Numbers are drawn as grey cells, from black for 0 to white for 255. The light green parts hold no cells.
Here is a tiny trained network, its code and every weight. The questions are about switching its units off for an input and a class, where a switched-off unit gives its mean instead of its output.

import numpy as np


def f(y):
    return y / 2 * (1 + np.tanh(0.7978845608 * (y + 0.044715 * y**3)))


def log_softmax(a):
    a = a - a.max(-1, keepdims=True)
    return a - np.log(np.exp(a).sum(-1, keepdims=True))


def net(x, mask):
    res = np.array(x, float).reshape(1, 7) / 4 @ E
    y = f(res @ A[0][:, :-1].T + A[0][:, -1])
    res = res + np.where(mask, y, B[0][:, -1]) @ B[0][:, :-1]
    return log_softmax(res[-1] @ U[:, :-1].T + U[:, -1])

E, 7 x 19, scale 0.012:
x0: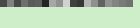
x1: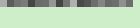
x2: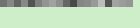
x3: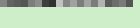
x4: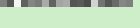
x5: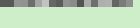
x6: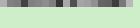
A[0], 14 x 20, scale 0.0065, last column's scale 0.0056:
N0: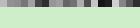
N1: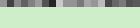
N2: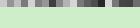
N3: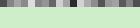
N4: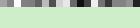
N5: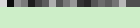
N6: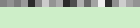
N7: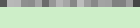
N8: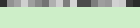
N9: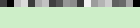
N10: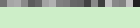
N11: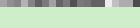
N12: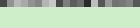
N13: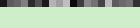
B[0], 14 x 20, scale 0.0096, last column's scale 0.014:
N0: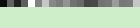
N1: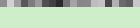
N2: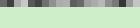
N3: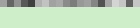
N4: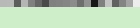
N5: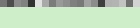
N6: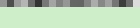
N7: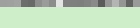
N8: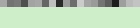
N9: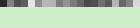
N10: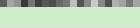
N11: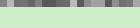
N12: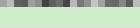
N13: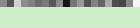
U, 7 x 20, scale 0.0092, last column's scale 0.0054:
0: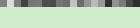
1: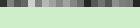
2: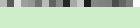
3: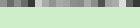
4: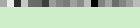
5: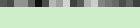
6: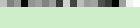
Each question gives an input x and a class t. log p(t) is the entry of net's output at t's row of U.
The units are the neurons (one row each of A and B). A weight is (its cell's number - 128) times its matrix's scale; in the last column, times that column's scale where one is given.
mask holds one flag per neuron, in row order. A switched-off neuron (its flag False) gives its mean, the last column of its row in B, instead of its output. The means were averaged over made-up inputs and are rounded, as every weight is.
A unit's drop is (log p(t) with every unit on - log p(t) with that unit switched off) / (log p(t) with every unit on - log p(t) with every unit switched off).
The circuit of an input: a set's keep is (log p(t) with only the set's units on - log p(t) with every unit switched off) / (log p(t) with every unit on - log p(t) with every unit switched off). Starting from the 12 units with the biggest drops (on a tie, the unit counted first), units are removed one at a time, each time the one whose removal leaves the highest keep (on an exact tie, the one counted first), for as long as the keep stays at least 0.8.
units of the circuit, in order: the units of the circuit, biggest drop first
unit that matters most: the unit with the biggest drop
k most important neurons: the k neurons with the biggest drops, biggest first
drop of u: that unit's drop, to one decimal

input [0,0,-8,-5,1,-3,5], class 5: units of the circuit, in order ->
(N2)
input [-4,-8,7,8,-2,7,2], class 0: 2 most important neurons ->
(N1; N5)
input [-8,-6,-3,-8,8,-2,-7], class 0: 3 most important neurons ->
(N12; N10; N13)
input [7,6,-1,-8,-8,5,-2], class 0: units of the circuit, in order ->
(N11; N4)
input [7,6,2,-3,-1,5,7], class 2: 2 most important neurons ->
(N13; N8)
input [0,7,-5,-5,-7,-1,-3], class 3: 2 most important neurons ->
(N5; N4)
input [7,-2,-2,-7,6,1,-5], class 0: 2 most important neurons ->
(N10; N12)
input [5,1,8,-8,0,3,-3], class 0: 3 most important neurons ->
(N12; N11; N10)
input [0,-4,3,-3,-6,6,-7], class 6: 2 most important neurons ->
(N8; N4)
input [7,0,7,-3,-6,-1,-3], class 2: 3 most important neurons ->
(N13; N4; N2)
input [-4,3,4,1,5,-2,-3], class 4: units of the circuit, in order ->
(N4; N13)
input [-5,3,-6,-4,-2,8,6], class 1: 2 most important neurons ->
(N9; N13)
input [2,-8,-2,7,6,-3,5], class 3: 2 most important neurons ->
(N3; N12)
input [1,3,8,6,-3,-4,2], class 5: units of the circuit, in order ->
(N6)
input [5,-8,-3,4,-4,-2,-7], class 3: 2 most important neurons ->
(N3; N7)
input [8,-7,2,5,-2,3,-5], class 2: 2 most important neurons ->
(N13; N5)
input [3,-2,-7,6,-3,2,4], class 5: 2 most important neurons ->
(N2; N12)
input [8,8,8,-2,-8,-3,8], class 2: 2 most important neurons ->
(N13; N4)
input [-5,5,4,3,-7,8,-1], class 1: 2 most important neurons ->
(N9; N4)
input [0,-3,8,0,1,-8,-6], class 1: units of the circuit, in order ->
(N0)
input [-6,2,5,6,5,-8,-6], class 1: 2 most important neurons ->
(N0; N13)
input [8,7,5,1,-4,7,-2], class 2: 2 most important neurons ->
(N13; N0)
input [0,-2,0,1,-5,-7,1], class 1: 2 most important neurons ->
(N0; N4)
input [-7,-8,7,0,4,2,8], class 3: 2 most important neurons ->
(N3; N13)
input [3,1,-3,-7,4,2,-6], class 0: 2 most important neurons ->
(N12; N10)
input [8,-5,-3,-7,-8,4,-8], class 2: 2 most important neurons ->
(N13; N4)
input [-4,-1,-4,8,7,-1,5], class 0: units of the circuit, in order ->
(N1)
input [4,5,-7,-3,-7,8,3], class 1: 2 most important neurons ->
(N9; N4)
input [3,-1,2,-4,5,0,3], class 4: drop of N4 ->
0.8
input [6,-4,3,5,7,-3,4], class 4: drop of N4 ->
1.0
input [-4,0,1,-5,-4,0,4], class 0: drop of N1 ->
-0.1
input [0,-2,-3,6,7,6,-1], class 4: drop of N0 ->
0.2
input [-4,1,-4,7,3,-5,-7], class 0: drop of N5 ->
0.0
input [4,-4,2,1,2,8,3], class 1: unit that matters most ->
N9
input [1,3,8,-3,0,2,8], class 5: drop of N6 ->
0.8
